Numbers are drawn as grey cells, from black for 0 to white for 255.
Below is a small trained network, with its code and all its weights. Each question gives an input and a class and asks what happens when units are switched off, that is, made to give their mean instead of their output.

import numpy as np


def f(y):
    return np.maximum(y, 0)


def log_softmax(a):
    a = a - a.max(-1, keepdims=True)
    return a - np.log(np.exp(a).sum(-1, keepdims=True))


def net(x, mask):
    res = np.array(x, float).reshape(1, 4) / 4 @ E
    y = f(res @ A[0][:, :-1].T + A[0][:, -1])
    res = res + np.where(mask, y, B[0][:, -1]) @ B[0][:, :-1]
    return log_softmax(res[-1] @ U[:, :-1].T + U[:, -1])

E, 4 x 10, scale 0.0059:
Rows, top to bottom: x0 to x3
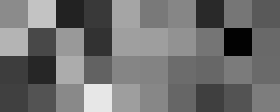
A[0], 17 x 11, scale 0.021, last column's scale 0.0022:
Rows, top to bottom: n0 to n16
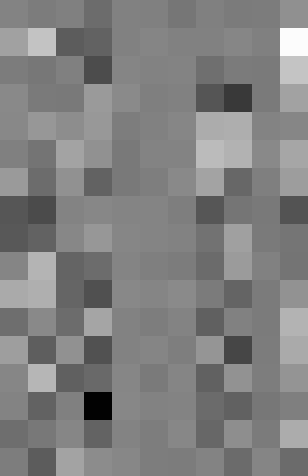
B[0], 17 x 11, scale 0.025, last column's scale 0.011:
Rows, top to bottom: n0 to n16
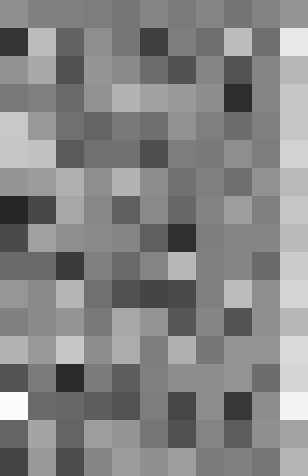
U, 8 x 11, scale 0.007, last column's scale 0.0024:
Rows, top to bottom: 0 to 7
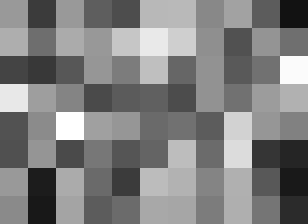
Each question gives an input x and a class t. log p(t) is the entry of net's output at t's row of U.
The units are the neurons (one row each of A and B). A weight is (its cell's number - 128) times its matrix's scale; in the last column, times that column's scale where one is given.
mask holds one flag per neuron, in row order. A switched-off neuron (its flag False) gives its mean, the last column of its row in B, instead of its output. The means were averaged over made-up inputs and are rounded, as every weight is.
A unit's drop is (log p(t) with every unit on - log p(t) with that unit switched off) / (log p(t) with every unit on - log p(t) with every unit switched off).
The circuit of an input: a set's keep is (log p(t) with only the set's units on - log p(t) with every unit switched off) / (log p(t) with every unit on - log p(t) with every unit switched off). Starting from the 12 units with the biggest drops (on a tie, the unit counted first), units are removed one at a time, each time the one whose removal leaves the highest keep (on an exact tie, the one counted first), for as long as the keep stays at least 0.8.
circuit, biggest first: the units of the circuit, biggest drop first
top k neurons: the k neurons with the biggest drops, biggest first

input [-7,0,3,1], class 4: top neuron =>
(n14)
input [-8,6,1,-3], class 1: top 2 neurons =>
(n12, n10)
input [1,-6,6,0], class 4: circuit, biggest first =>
(n14, n13)
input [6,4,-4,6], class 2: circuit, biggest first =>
(n3, n5)
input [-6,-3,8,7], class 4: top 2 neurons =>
(n8, n14)
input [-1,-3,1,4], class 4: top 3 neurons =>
(n14, n13, n9)
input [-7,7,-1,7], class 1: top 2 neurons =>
(n3, n12)
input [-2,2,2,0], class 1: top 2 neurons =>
(n10, n1)
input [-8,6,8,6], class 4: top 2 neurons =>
(n7, n12)
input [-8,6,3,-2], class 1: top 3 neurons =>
(n12, n10, n16)
